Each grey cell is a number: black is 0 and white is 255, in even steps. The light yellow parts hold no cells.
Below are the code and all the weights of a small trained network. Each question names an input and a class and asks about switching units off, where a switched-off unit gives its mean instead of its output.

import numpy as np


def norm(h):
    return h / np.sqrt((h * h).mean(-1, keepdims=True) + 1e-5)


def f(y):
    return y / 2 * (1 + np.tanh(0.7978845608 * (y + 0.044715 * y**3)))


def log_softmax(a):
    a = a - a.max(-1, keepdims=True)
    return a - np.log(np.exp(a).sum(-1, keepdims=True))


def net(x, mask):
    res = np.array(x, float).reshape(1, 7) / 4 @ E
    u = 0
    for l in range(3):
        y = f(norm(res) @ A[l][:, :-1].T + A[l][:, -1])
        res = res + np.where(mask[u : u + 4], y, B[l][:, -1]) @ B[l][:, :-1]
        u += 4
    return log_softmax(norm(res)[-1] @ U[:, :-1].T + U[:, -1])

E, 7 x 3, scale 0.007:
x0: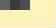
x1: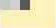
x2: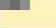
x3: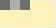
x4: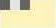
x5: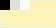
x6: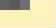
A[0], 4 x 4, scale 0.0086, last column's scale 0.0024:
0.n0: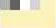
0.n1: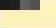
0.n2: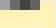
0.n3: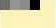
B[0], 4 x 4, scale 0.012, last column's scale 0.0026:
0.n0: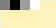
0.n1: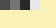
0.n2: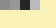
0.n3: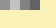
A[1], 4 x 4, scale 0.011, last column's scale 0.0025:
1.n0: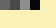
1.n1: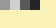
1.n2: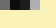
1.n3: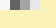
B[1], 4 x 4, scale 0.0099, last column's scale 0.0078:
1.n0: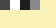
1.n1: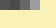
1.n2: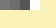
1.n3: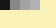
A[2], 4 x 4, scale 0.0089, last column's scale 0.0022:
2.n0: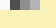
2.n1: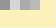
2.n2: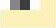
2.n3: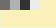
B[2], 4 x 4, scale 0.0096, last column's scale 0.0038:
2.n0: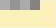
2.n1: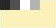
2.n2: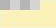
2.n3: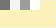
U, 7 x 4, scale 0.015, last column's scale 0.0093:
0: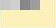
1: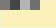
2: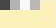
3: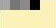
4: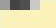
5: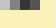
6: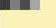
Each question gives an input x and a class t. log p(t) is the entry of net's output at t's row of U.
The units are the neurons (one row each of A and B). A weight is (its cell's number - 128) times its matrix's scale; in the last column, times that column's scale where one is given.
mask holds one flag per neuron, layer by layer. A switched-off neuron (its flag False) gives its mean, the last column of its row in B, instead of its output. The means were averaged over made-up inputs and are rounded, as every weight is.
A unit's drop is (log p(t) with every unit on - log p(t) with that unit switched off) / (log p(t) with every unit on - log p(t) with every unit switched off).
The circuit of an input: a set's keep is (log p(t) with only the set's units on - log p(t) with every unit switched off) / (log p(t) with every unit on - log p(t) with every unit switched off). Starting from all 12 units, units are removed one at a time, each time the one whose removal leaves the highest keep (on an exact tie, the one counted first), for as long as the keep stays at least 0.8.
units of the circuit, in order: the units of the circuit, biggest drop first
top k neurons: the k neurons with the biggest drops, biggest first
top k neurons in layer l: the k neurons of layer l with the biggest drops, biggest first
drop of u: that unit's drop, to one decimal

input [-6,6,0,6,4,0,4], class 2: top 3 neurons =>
(2.n1; 1.n2; 0.n1)
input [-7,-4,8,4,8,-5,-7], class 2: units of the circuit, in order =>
(1.n2; 2.n1)
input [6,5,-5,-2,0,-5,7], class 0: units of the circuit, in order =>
(2.n2; 0.n0)
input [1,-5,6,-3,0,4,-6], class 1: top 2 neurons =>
(0.n0; 2.n3)
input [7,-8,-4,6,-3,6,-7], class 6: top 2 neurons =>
(0.n1; 2.n1)
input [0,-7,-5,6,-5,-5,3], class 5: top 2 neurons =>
(1.n3; 2.n1)
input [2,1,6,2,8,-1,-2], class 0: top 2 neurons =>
(1.n3; 1.n1)
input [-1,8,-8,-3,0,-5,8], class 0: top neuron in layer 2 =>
(2.n2)
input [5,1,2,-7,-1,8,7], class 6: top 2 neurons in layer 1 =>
(1.n0; 1.n3)
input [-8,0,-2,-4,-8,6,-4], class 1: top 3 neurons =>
(0.n0; 2.n3; 2.n2)
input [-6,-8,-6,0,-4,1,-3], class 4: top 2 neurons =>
(0.n0; 2.n3)
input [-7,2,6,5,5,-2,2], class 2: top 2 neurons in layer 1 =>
(1.n2; 1.n0)
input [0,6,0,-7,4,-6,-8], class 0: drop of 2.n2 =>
0.2
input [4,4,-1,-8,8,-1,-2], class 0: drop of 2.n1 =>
0.1
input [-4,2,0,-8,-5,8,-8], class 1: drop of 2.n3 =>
0.3
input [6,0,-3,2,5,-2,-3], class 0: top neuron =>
(1.n3)
